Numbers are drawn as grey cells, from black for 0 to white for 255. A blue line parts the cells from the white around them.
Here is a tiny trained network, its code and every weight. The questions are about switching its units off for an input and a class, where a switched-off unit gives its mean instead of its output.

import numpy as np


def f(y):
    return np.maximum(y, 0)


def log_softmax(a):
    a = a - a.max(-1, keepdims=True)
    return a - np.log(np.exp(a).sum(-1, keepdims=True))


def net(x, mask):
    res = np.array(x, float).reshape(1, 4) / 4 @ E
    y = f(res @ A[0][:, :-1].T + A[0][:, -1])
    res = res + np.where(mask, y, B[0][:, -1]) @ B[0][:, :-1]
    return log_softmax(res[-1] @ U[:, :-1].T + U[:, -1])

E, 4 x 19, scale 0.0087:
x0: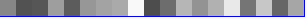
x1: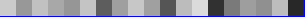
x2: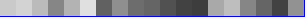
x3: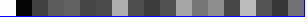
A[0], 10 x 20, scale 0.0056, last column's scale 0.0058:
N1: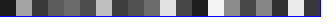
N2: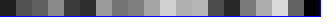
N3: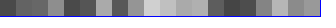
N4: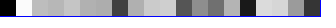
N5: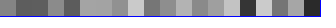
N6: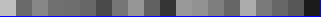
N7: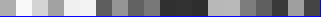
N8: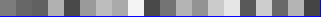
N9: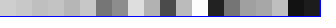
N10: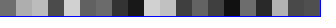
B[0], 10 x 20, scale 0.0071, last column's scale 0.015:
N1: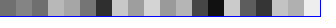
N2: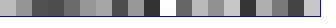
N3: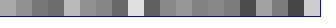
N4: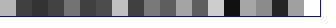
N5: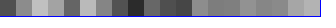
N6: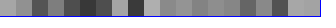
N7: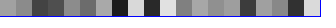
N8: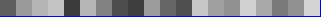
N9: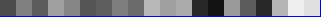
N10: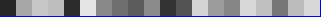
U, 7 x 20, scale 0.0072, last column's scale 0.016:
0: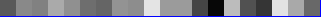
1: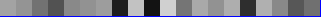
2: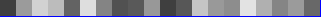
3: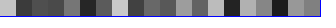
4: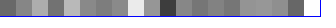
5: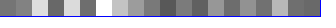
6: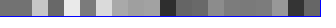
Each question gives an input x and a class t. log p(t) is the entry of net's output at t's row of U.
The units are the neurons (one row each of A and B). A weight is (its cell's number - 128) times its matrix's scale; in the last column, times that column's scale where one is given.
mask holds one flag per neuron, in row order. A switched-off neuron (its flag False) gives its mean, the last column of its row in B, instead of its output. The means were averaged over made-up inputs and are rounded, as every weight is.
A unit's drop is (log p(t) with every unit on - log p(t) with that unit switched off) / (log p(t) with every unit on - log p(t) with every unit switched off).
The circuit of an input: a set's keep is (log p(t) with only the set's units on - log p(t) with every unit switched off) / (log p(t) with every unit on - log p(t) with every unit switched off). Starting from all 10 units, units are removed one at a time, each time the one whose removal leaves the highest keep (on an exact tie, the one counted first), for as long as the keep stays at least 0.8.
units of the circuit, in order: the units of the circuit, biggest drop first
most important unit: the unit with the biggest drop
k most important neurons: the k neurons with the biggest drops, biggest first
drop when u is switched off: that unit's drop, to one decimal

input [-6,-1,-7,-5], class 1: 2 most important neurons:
N2, N3
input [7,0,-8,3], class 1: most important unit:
N2
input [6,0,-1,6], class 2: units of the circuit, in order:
N4, N8
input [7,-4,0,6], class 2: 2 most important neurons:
N4, N8
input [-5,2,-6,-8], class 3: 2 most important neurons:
N4, N7
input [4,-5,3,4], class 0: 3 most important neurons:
N4, N1, N10
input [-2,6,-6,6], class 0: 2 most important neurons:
N4, N9
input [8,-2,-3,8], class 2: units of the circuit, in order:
N8, N4
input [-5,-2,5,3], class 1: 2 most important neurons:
N7, N8
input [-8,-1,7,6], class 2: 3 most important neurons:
N10, N2, N4
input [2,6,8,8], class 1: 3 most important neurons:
N7, N4, N1
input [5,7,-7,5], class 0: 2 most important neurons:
N9, N7
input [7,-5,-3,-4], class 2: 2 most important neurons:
N8, N9
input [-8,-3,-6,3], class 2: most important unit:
N10
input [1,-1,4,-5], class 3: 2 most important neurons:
N4, N2
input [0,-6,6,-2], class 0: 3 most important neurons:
N1, N2, N3
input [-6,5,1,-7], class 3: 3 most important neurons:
N4, N8, N1
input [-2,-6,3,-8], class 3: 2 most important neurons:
N4, N9
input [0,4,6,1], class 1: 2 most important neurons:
N7, N1
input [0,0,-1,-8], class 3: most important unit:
N4
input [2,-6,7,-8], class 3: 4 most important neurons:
N4, N2, N9, N3
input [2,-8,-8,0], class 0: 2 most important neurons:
N1, N7
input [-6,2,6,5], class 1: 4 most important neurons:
N7, N4, N8, N5
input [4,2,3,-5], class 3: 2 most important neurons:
N4, N10
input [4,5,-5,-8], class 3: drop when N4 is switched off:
1.5
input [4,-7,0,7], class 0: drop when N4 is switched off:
0.6
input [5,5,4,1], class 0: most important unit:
N9
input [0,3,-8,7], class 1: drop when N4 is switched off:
0.5
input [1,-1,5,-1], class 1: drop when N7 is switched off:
0.4
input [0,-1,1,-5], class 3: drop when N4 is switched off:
0.5
